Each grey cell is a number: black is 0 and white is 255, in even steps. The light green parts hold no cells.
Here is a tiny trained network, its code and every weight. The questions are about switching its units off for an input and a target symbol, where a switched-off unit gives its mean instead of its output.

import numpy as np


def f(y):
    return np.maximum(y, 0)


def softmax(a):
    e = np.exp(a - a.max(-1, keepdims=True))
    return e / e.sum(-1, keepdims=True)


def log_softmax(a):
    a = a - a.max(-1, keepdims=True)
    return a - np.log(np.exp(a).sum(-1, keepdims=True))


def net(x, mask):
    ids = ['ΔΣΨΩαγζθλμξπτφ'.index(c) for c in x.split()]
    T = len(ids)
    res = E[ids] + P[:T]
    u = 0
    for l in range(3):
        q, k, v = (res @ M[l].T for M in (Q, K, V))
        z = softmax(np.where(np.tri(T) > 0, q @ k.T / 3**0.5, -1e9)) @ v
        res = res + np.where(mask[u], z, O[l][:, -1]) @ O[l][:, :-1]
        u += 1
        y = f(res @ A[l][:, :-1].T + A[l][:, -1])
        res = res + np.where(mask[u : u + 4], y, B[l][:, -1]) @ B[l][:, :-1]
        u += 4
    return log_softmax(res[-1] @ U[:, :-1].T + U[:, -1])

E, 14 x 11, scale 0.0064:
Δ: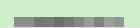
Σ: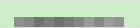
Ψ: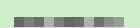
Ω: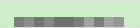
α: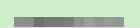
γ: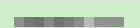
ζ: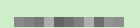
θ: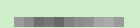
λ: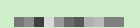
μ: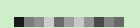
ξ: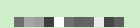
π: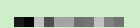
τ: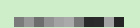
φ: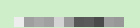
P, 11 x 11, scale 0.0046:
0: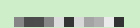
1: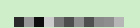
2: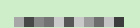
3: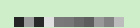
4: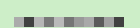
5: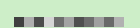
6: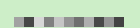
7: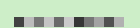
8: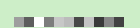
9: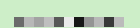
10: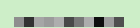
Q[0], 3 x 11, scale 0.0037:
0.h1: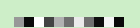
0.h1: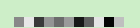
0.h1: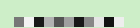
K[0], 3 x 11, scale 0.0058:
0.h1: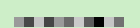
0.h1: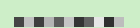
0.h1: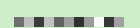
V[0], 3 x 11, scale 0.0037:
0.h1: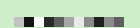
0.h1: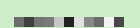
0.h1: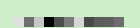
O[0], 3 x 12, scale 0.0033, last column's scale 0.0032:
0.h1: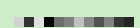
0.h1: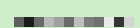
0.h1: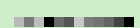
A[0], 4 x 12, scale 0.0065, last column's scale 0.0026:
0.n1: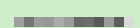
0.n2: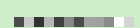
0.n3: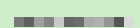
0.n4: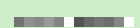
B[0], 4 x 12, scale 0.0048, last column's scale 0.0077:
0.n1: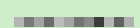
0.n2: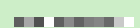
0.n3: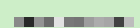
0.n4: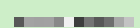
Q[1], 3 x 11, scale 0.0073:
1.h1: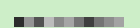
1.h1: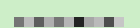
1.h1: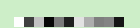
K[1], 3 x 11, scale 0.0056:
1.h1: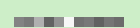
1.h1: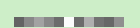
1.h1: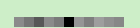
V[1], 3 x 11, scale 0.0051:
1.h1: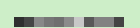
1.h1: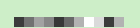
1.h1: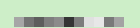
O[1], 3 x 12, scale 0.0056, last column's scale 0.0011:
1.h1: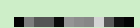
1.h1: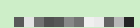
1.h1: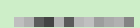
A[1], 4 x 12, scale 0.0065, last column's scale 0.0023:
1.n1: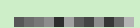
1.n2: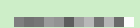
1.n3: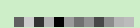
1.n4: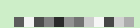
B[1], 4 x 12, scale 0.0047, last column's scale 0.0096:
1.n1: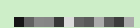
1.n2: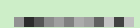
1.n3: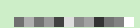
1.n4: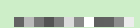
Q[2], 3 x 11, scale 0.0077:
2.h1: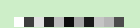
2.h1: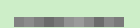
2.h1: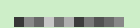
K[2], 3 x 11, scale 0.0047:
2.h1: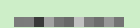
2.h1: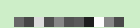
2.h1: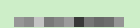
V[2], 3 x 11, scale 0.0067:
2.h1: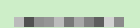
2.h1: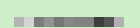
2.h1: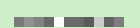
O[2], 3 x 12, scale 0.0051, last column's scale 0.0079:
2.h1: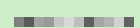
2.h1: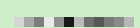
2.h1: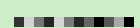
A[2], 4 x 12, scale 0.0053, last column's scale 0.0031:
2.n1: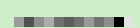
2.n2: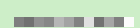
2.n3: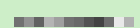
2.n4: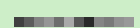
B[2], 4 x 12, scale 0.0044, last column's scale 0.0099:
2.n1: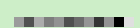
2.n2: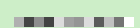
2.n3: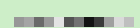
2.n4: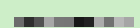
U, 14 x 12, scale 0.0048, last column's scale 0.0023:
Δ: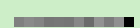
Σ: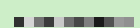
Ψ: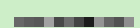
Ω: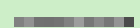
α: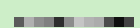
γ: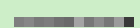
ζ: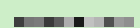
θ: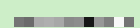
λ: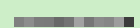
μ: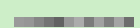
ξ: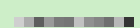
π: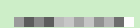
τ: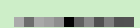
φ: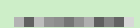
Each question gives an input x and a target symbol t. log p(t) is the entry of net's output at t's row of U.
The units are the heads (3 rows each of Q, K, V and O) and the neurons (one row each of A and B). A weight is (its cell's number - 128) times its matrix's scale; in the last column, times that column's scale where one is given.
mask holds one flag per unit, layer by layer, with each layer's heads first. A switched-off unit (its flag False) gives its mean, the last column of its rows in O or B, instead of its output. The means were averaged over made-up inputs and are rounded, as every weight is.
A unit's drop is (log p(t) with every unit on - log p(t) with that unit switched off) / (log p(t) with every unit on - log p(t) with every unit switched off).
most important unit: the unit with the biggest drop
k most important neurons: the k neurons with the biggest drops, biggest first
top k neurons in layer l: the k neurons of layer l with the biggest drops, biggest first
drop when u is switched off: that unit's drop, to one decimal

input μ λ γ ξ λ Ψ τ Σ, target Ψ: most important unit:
1.h1
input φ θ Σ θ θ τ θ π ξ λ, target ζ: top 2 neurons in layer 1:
[1.n1, 1.n4]
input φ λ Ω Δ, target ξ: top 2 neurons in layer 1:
[1.n2, 1.n4]
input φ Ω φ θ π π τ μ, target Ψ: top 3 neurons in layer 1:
[1.n1, 1.n2, 1.n4]
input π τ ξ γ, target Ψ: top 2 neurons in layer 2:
[2.n4, 2.n2]
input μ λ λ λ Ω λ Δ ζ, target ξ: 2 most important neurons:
[0.n4, 0.n2]
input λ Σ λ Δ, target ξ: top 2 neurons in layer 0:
[0.n2, 0.n3]
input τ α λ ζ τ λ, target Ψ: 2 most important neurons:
[0.n1, 1.n1]
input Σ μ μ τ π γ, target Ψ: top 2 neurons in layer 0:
[0.n4, 0.n1]
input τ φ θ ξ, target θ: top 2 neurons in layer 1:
[1.n4, 1.n3]
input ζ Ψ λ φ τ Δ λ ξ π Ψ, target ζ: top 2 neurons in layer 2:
[2.n4, 2.n1]
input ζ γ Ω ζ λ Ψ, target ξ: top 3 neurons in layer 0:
[0.n2, 0.n4, 0.n3]
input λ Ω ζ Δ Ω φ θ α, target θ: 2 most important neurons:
[0.n4, 2.n3]
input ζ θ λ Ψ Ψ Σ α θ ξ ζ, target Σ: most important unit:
2.h1
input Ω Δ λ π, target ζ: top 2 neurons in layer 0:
[0.n4, 0.n1]
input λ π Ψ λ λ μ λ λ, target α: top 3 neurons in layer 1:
[1.n4, 1.n3, 1.n1]
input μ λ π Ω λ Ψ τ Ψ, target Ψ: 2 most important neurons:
[0.n1, 1.n1]
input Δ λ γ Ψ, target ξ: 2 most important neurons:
[0.n4, 0.n2]
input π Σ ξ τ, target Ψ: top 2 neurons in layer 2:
[2.n4, 2.n2]
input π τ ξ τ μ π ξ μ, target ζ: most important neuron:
[1.n1]
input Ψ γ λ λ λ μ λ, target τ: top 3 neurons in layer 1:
[1.n4, 1.n3, 1.n2]
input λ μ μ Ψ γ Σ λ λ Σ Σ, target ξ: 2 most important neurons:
[0.n4, 0.n2]
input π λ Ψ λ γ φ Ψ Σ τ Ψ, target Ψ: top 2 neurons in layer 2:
[2.n4, 2.n2]
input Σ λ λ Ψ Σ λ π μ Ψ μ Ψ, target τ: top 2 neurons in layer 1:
[1.n4, 1.n3]
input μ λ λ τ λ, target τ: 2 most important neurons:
[1.n4, 1.n3]
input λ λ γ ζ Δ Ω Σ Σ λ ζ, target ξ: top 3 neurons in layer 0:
[0.n2, 0.n4, 0.n3]
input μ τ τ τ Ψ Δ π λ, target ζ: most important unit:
0.n1
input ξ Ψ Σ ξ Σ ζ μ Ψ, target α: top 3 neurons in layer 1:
[1.n1, 1.n4, 1.n3]
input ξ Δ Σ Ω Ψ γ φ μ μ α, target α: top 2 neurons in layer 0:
[0.n4, 0.n3]
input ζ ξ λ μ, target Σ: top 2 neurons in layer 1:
[1.n3, 1.n4]
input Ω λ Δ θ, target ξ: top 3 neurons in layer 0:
[0.n4, 0.n2, 0.n3]
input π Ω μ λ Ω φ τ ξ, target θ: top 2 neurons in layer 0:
[0.n4, 0.n1]
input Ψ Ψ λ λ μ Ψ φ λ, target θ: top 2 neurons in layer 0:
[0.n1, 0.n2]
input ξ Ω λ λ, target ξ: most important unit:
0.n4
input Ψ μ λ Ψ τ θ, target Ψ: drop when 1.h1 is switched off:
1.1
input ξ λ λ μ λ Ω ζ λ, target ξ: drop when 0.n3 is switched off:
0.0
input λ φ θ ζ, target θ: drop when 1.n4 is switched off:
0.1
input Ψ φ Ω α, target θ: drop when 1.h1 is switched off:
0.6
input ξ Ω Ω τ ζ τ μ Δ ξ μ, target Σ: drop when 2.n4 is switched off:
-0.1
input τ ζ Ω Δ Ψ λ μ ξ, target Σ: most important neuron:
[0.n4]
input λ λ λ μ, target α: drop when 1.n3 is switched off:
0.2
